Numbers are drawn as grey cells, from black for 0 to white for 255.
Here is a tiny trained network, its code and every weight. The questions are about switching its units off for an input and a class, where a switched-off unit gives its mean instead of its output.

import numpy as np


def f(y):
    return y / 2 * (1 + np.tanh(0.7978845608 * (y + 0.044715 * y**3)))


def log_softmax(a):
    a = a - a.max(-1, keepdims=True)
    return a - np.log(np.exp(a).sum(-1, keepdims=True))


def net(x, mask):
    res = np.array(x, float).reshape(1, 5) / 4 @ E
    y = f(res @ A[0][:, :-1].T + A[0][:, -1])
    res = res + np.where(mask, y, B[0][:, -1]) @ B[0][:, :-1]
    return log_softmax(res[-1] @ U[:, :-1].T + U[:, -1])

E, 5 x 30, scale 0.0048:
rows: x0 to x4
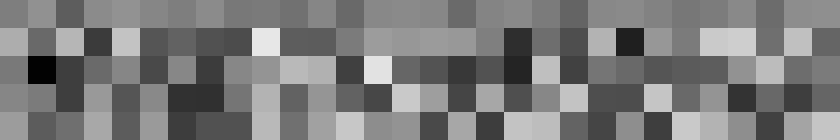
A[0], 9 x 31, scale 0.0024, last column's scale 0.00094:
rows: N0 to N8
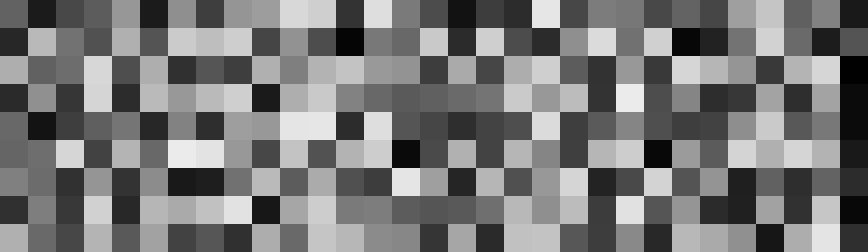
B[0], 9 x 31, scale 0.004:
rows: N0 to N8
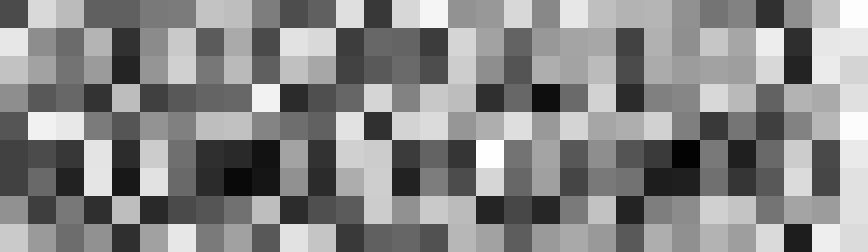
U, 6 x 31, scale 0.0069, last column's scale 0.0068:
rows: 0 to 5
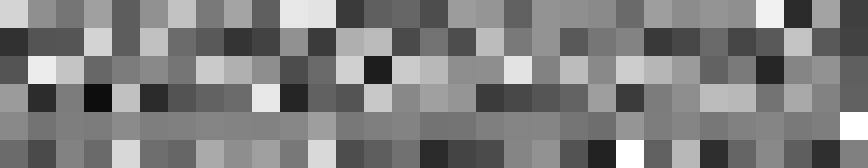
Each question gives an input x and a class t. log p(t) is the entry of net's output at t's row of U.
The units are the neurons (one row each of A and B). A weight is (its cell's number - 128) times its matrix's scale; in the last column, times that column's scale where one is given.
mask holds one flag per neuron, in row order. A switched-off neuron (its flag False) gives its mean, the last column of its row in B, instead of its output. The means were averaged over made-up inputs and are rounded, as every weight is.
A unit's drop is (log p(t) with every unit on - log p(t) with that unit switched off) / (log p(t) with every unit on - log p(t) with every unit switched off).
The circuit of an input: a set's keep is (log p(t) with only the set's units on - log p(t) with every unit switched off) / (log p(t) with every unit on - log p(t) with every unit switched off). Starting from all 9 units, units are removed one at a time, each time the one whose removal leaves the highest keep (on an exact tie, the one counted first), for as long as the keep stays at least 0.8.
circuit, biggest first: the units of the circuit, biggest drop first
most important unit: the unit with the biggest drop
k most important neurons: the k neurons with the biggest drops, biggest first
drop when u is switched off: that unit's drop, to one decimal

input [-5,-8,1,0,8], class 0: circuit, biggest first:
[N8]
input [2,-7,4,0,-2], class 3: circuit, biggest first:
[N7, N3]
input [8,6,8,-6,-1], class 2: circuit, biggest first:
[N0, N4]
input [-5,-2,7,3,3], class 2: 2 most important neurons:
[N4, N0]
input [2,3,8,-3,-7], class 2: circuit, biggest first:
[N0, N4]
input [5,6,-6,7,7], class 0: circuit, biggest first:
[N8, N2]
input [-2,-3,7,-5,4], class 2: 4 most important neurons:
[N4, N0, N6, N1]
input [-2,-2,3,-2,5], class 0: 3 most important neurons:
[N8, N2, N6]
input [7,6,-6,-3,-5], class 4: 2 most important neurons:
[N0, N4]
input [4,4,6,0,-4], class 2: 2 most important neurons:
[N0, N4]
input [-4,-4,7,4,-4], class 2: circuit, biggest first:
[N4, N0]
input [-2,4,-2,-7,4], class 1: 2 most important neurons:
[N5, N1]
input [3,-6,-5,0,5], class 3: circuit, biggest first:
[N3, N7, N4]
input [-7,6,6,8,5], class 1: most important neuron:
[N6]
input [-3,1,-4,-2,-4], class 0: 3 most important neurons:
[N0, N4, N1]
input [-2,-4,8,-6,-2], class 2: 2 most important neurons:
[N4, N0]
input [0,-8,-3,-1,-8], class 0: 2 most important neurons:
[N1, N0]
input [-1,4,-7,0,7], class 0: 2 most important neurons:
[N8, N2]
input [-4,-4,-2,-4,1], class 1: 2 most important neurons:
[N5, N0]
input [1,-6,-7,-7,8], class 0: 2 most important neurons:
[N8, N2]
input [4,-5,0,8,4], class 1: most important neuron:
[N6]
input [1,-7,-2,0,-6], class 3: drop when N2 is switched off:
0.1
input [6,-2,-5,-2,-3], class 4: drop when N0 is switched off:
0.8
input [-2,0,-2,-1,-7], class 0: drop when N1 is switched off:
0.6
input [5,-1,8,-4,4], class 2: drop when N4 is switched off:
0.3
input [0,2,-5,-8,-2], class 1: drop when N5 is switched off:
0.5
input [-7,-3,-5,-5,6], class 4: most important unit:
N1
